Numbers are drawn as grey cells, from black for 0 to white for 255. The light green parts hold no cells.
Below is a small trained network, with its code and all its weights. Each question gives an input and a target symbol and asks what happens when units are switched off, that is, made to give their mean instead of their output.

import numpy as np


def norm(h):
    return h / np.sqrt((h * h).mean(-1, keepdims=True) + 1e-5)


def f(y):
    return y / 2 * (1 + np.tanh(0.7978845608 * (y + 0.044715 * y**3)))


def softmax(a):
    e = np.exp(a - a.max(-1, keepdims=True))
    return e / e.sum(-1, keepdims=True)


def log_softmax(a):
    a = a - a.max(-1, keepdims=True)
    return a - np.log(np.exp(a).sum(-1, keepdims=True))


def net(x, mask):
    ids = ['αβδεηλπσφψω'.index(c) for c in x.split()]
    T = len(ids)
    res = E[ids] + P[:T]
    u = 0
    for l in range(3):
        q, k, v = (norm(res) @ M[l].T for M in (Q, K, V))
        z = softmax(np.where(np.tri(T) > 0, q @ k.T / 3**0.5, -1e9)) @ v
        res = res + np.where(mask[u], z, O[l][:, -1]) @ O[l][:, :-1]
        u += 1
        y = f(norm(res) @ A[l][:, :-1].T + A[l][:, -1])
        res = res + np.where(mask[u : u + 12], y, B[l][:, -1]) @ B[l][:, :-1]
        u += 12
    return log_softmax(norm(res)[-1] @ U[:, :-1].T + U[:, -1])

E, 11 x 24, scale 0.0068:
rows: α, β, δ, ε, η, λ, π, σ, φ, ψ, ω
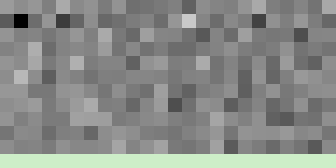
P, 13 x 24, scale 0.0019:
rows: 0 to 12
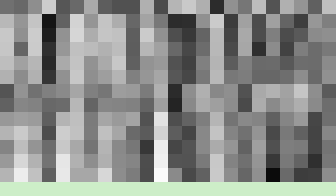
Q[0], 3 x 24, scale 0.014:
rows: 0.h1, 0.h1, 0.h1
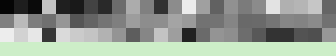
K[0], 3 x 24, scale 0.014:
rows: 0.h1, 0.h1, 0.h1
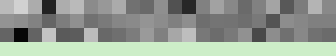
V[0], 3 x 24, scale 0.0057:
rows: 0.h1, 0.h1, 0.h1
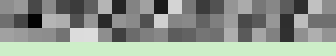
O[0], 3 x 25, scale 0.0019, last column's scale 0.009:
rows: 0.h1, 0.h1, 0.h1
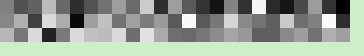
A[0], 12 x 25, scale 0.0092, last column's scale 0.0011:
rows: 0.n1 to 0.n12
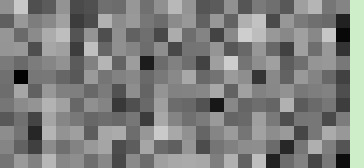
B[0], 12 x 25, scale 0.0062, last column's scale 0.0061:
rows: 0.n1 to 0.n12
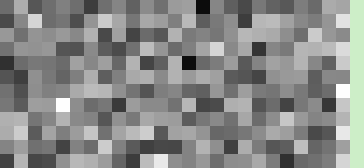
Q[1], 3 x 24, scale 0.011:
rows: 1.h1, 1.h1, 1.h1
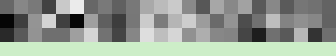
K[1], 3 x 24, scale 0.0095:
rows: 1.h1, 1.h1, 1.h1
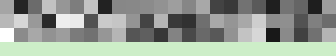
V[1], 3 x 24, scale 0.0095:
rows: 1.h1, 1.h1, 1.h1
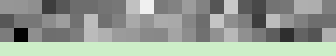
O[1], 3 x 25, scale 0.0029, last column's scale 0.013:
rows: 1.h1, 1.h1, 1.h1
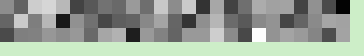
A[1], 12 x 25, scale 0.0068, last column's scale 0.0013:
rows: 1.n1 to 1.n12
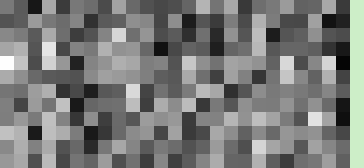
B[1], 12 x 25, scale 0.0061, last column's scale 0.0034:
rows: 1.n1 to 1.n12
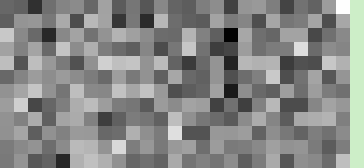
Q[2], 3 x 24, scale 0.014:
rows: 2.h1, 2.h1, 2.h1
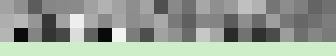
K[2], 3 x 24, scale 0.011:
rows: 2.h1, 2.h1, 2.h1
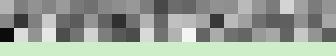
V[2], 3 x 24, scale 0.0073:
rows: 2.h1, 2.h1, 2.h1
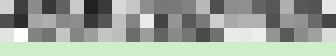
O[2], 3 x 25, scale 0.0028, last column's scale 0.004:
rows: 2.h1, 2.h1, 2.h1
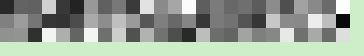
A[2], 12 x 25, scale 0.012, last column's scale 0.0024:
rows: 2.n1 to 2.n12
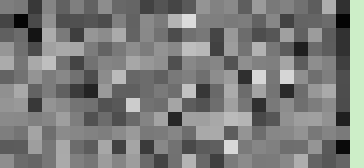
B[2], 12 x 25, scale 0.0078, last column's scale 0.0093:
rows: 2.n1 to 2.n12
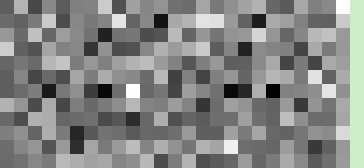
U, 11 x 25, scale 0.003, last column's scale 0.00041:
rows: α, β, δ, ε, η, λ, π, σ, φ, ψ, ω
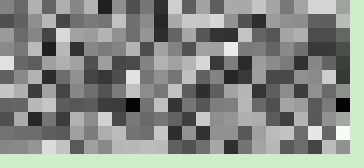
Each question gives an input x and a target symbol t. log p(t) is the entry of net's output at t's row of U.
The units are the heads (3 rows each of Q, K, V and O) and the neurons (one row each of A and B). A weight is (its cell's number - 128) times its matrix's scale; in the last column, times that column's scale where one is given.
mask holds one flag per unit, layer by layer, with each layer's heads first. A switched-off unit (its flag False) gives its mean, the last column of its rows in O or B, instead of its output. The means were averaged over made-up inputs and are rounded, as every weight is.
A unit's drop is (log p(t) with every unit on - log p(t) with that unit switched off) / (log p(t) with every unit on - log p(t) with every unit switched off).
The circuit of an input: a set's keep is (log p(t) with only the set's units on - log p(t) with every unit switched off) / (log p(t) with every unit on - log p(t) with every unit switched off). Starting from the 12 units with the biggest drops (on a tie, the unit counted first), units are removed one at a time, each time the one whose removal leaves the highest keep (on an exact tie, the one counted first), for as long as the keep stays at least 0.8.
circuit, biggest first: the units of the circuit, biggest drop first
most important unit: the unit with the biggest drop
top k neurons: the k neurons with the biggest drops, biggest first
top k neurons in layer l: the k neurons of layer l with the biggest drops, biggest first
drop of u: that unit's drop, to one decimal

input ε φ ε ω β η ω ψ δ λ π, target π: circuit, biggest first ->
(0.h1 2.n8 0.n1)
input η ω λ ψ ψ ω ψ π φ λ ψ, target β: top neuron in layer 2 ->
(2.n2)
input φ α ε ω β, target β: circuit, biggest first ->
(0.n6 2.n2)
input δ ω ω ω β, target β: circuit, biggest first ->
(2.n2 0.n6)
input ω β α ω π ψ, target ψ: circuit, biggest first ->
(0.n2 2.n6 0.h1)
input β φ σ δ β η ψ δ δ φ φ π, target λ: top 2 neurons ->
(2.n7 0.n6)
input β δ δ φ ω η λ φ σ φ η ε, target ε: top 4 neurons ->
(0.n5 0.n8 2.n11 0.n2)
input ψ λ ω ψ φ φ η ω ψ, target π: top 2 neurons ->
(0.n9 2.n8)
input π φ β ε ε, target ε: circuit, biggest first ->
(0.h1 0.n8 2.n11)
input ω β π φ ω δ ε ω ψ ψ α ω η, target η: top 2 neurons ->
(2.n4 0.n8)
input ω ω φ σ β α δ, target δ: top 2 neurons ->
(0.n10 0.n8)
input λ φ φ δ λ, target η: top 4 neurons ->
(0.n7 1.n8 2.n4 0.n5)
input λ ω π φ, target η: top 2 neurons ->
(0.n7 1.n8)
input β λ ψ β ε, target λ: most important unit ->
2.n7
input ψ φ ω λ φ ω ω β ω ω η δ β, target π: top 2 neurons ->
(0.n9 2.n8)
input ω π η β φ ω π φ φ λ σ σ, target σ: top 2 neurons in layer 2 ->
(2.n9 2.n1)
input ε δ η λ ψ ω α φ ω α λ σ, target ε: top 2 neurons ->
(1.n2 2.n11)
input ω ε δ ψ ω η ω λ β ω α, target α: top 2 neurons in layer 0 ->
(0.n3 0.n4)
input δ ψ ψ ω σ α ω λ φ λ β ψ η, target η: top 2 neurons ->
(2.n4 0.n12)
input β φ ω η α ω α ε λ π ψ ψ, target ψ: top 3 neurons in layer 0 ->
(0.n2 0.n5 0.n1)
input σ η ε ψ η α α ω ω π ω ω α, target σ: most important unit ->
0.h1
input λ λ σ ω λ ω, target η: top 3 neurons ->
(0.n7 1.n8 2.n4)
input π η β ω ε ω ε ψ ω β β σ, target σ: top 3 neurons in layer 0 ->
(0.n4 0.n8 0.n12)
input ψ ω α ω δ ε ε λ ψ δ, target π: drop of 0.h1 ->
1.1
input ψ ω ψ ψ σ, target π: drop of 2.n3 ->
0.0
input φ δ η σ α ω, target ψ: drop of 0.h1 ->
0.1
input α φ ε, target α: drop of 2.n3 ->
0.3
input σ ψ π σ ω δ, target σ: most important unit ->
0.h1
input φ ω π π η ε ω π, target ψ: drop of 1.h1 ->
1.4
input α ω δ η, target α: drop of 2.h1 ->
0.3
